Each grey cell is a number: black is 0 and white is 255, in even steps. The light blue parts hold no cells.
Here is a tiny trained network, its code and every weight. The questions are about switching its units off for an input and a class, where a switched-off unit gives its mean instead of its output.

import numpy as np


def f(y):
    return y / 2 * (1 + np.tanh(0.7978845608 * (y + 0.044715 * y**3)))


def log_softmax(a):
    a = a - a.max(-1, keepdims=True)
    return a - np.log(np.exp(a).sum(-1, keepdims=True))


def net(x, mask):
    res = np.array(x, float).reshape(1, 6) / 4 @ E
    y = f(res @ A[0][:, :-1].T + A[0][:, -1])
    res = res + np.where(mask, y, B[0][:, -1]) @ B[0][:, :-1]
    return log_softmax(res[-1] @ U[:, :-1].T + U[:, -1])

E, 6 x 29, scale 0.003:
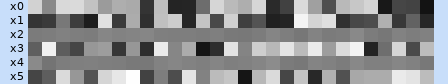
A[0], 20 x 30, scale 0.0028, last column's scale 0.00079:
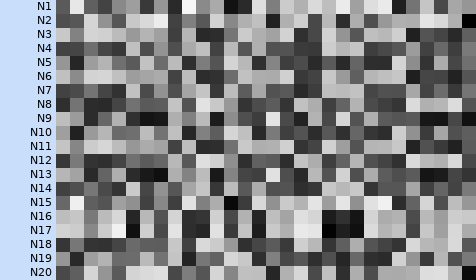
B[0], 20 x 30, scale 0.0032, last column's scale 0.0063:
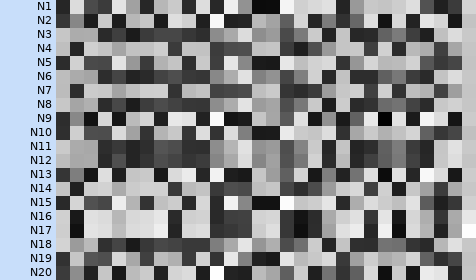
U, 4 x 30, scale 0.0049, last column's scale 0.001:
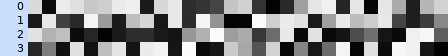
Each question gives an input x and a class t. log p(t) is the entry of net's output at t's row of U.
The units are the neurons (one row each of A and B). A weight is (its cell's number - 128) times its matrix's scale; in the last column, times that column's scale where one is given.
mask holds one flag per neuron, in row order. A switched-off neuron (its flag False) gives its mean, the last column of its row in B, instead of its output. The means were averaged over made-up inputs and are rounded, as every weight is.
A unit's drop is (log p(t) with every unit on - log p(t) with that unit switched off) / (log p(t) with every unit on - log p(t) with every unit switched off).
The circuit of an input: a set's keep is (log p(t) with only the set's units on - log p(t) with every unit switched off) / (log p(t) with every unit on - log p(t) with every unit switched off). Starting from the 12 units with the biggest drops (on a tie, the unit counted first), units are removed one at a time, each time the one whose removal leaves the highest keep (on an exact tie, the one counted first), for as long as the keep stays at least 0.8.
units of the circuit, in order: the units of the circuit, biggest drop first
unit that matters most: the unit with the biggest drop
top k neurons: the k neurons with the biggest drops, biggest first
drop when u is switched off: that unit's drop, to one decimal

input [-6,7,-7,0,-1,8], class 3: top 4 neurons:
[N2, N20, N17, N16]
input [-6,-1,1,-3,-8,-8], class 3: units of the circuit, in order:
[N9]
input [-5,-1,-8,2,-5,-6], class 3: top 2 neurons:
[N13, N9]
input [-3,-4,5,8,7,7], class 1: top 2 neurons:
[N15, N1]
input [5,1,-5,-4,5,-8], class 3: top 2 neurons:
[N9, N13]
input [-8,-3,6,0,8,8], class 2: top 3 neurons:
[N18, N8, N12]
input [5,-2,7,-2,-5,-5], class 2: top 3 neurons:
[N11, N3, N6]
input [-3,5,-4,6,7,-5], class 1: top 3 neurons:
[N1, N15, N17]
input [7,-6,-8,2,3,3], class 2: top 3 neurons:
[N3, N11, N6]
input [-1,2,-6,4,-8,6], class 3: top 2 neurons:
[N20, N2]
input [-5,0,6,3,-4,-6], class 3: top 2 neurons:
[N13, N9]
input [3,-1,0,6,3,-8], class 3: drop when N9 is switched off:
1.0
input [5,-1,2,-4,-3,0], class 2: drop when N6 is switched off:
0.3
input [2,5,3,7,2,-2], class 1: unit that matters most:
N1
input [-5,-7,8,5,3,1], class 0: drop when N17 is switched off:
0.5
